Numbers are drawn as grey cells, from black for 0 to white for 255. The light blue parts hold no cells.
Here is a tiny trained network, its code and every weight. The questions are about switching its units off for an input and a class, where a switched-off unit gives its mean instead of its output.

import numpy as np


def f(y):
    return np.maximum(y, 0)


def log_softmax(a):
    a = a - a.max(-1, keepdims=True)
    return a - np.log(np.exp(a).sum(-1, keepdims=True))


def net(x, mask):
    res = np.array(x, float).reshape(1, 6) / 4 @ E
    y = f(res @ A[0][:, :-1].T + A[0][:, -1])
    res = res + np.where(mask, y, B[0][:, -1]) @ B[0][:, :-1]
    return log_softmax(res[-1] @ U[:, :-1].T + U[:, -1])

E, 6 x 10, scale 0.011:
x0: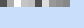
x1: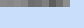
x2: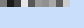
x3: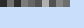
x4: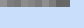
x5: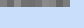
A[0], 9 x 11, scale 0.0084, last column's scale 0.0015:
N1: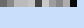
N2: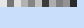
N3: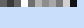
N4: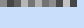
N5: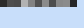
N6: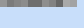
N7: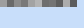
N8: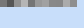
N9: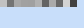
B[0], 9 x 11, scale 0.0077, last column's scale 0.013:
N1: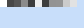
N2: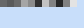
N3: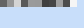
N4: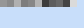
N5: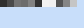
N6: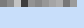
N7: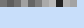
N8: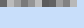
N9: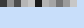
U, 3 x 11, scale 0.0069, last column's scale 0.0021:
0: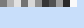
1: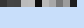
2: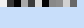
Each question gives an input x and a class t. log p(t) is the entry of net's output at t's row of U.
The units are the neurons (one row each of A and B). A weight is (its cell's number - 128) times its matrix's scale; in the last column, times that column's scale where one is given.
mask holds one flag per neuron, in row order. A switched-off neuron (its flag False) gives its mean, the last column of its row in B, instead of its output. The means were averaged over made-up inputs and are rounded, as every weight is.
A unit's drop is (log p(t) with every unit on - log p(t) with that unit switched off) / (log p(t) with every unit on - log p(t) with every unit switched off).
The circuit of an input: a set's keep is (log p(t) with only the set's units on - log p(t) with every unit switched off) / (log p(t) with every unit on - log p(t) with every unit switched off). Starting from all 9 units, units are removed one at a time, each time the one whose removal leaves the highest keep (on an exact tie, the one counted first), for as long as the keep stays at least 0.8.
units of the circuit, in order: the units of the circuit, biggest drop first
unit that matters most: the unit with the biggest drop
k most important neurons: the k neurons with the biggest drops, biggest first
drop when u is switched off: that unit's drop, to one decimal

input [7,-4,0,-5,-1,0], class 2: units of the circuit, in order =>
N1
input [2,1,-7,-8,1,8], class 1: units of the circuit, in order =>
N2; N3
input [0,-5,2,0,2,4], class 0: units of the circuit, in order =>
N1; N2; N5
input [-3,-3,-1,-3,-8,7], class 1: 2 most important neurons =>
N1; N3
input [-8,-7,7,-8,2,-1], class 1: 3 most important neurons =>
N9; N2; N1
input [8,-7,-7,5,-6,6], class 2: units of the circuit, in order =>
N1; N3
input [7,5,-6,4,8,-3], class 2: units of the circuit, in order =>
N1; N3
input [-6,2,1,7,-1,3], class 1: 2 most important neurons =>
N5; N1
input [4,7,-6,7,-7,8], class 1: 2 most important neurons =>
N3; N4
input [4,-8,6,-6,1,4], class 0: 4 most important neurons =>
N3; N4; N8; N5
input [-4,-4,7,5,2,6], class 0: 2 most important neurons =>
N3; N4
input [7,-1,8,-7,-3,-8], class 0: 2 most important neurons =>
N3; N8
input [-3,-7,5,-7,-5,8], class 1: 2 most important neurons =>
N9; N2
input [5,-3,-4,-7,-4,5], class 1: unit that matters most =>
N2
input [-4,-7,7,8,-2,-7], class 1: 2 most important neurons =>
N5; N1
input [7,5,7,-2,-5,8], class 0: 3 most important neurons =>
N3; N8; N6
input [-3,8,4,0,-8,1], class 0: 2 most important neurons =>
N1; N3
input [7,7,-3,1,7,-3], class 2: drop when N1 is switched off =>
0.5
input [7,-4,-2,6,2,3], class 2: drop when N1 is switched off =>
0.9
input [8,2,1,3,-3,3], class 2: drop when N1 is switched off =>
0.8
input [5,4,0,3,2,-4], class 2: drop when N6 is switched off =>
0.0
